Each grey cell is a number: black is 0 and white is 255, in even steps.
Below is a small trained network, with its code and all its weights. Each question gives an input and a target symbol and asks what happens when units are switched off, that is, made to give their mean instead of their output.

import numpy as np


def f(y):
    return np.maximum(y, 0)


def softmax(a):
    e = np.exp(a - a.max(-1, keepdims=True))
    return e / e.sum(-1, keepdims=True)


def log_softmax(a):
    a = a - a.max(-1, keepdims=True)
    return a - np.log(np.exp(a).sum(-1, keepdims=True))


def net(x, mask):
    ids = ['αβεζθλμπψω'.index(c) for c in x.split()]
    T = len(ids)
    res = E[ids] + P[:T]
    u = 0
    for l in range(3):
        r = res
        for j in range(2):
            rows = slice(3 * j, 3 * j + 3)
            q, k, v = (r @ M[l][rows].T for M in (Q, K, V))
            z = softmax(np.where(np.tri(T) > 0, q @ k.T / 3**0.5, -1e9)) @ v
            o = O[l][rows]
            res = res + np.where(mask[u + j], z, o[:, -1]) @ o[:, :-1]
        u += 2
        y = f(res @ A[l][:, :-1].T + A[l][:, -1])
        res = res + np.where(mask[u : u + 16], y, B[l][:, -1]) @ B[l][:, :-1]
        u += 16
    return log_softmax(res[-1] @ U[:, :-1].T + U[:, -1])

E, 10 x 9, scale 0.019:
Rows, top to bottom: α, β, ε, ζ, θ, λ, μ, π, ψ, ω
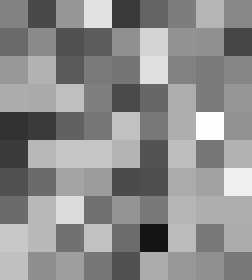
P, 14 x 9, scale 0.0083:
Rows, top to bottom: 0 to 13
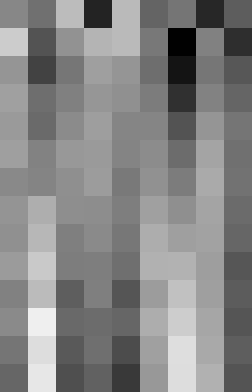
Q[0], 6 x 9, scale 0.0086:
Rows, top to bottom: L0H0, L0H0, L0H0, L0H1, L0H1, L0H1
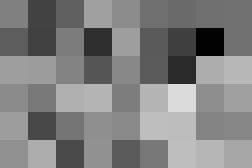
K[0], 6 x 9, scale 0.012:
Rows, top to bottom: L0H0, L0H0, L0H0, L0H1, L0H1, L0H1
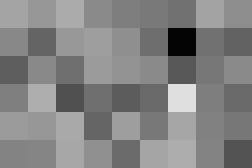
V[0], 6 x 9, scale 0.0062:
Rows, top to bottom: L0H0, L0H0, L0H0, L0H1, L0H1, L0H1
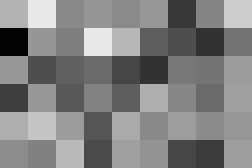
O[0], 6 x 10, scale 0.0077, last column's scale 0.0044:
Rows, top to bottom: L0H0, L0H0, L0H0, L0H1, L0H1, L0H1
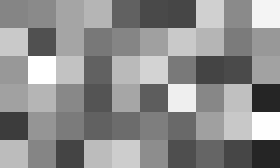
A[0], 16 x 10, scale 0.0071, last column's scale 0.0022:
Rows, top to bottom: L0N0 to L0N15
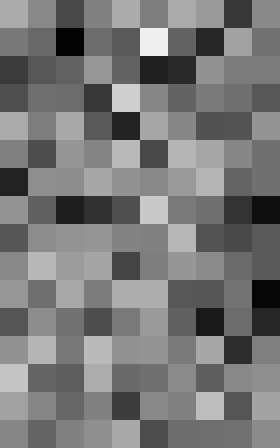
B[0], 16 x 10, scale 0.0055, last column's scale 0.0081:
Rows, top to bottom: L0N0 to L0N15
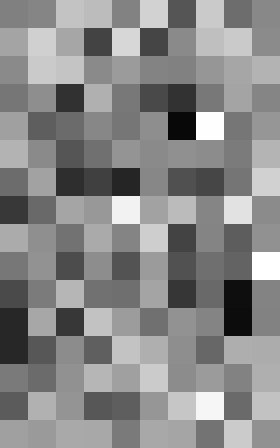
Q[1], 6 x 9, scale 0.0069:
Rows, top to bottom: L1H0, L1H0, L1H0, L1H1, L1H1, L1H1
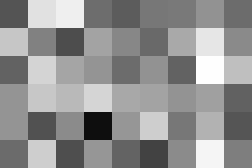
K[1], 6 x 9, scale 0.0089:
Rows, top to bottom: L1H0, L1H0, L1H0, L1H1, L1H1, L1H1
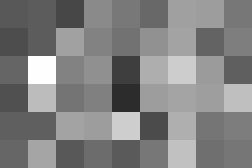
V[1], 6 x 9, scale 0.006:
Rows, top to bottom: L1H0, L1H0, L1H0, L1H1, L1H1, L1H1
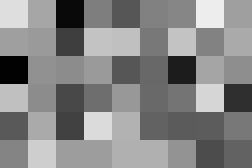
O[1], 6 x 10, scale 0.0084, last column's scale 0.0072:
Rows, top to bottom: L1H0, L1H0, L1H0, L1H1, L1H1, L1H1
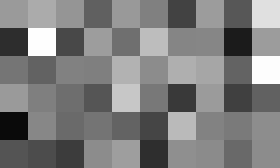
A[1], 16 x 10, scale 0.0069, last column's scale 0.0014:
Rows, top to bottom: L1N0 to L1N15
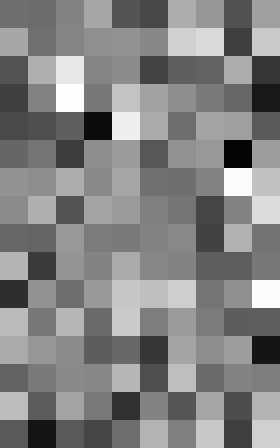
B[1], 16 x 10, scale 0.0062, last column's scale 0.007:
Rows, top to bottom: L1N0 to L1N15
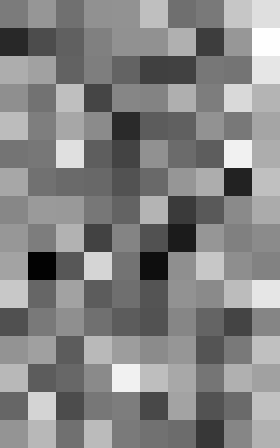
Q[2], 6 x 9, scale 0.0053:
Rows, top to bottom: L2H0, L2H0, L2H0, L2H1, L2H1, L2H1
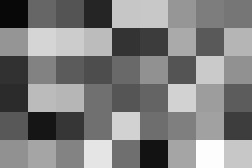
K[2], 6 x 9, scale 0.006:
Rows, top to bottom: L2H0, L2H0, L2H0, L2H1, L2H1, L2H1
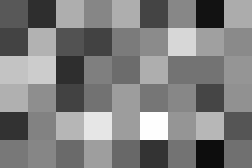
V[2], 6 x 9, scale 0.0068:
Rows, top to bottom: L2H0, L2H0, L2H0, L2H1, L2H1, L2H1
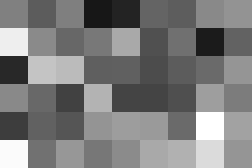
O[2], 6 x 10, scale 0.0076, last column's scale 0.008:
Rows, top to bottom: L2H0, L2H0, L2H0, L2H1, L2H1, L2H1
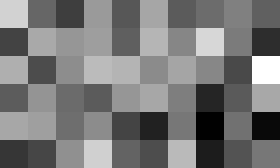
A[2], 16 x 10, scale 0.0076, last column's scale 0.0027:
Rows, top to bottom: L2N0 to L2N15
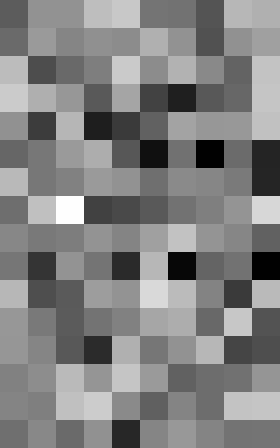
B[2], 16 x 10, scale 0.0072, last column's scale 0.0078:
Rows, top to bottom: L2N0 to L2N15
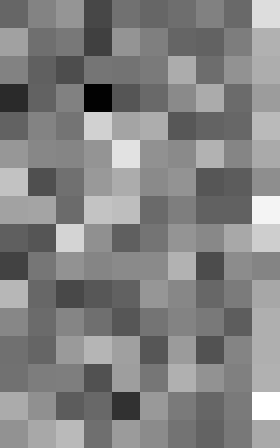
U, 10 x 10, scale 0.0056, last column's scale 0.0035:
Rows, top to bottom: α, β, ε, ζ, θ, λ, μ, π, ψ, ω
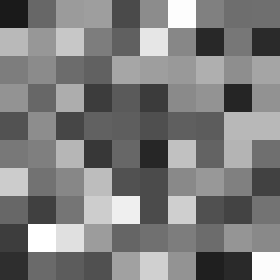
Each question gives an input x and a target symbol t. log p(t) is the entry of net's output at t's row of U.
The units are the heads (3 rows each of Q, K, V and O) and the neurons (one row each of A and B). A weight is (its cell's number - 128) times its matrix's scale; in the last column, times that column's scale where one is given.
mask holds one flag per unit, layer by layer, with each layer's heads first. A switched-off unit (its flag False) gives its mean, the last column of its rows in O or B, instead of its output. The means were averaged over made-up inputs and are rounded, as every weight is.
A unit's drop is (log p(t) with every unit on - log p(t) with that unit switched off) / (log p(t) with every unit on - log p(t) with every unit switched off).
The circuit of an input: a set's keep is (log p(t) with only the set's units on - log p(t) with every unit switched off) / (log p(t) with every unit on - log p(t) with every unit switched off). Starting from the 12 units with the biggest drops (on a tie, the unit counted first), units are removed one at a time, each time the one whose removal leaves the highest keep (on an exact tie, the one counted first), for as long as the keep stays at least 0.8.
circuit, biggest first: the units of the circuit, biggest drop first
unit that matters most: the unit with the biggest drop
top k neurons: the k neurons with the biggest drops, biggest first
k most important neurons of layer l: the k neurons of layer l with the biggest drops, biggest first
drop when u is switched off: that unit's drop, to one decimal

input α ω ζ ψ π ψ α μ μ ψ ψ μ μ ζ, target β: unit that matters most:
L1H1
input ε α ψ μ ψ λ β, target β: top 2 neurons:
(L1N4, L1N15)
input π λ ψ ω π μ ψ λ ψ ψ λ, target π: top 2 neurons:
(L2N5, L2N7)
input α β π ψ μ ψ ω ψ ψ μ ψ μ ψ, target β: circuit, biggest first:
(L1H1, L0N6, L2H0, L0H1)
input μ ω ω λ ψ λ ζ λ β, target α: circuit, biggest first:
(L2H1, L1H1, L1H0)
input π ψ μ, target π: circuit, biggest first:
(L2H1, L2N5, L1H0)
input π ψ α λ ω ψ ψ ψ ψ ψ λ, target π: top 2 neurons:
(L2N5, L0N14)
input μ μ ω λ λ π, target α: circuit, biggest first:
(L2H1, L1H1, L1H0)
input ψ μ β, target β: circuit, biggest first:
(L1N4, L1N5, L1N15)
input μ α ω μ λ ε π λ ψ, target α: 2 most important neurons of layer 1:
(L1N1, L1N2)
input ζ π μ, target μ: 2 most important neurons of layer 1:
(L1N6, L1N1)
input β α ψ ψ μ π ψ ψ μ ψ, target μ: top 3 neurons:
(L1N10, L0N6, L0N7)
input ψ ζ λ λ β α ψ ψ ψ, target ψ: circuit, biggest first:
(L1H0, L0H0, L0H1)
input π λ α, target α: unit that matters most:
L0N2
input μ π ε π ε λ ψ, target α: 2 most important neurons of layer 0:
(L0N6, L0N13)
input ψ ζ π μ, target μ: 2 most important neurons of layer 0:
(L0N2, L0N6)
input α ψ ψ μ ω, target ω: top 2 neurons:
(L1N9, L0N4)
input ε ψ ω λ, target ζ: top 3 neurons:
(L0N14, L2N3, L1N2)
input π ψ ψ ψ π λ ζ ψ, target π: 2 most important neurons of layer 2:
(L2N5, L2N6)
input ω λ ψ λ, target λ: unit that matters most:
L0H0
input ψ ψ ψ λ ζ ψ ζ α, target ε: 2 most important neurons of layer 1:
(L1N2, L1N7)
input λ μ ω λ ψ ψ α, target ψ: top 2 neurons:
(L1N14, L1N15)
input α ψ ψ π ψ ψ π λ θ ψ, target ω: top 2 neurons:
(L1N9, L1N14)
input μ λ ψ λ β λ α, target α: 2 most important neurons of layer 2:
(L2N8, L2N7)
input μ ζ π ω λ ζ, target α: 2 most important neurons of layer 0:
(L0N6, L0N4)
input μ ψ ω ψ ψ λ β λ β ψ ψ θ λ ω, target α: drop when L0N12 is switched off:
-0.1
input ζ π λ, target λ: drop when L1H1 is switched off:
0.3
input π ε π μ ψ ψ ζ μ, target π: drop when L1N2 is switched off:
0.0
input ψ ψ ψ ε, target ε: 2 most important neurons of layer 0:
(L0N1, L0N14)
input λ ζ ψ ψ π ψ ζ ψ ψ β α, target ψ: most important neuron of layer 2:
(L2N15)
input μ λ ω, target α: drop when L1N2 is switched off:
0.1
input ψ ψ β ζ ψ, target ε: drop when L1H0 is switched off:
0.3
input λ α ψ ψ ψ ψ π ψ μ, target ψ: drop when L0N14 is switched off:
0.2
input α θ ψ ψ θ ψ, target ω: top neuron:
(L1N9)
